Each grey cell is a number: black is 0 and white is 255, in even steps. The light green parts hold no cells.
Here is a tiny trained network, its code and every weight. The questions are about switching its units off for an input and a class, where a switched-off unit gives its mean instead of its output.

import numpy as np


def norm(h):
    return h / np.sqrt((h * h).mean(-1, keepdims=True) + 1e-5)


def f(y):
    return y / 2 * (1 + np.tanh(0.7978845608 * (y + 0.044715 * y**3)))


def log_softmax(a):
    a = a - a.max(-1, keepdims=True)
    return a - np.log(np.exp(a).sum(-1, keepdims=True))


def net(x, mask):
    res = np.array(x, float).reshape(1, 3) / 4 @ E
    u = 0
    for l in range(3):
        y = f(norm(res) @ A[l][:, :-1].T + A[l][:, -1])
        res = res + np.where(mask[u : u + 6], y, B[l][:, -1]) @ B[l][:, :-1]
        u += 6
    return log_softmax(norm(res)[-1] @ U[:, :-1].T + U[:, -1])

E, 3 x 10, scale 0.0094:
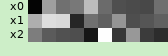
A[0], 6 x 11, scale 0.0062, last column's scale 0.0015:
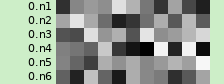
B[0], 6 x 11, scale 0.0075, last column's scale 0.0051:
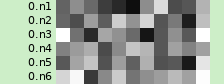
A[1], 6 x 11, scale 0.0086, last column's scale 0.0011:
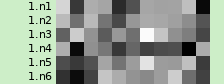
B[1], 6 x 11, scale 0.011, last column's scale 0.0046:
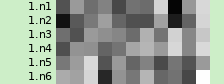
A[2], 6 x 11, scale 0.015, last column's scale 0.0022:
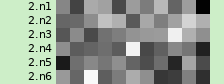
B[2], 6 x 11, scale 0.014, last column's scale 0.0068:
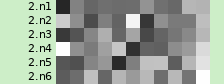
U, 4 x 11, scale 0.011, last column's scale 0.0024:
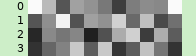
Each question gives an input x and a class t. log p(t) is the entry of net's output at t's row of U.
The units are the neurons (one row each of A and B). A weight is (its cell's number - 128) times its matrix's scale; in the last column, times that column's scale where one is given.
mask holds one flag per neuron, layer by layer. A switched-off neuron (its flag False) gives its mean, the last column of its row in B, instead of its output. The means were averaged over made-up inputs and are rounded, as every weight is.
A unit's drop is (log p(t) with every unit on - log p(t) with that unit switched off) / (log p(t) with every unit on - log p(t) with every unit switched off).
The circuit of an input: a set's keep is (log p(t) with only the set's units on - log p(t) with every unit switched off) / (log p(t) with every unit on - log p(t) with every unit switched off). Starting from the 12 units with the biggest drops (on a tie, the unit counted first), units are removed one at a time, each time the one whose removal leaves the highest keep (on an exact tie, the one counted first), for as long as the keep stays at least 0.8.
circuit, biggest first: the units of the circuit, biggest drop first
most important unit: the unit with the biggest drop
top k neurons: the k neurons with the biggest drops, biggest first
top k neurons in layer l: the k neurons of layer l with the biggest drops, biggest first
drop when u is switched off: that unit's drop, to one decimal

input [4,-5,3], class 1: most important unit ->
1.n6
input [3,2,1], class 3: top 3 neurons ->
(1.n3, 1.n6, 1.n2)
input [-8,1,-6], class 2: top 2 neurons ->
(1.n1, 0.n6)
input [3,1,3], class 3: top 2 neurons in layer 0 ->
(0.n3, 0.n6)
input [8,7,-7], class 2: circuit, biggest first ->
(2.n5, 1.n6)
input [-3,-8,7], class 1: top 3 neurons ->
(1.n6, 0.n3, 1.n5)
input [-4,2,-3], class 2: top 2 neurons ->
(0.n6, 1.n1)
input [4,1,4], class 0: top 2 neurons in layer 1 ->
(1.n2, 1.n1)
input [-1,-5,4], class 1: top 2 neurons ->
(0.n3, 1.n6)
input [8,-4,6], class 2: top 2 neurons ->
(2.n5, 0.n3)
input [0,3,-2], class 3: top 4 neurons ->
(1.n4, 0.n6, 1.n6, 2.n3)
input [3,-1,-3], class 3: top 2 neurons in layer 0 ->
(0.n6, 0.n1)
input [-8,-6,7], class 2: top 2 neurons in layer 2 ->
(2.n1, 2.n2)
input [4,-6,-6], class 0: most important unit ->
0.n3
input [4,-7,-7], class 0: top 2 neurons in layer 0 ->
(0.n3, 0.n2)
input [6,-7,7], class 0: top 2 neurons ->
(2.n4, 0.n6)
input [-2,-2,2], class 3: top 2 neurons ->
(0.n3, 2.n3)
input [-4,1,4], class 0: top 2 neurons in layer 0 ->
(0.n6, 0.n1)
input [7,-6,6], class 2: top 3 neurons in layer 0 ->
(0.n3, 0.n1, 0.n2)
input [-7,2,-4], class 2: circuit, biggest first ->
(1.n1)
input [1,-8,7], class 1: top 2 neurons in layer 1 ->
(1.n6, 1.n5)
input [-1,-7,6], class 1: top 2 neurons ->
(1.n6, 0.n3)
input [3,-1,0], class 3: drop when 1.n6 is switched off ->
0.1
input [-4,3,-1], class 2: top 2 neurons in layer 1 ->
(1.n6, 1.n2)
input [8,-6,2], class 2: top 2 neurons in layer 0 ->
(0.n1, 0.n2)
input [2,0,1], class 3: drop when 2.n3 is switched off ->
0.3
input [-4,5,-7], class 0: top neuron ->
(1.n6)
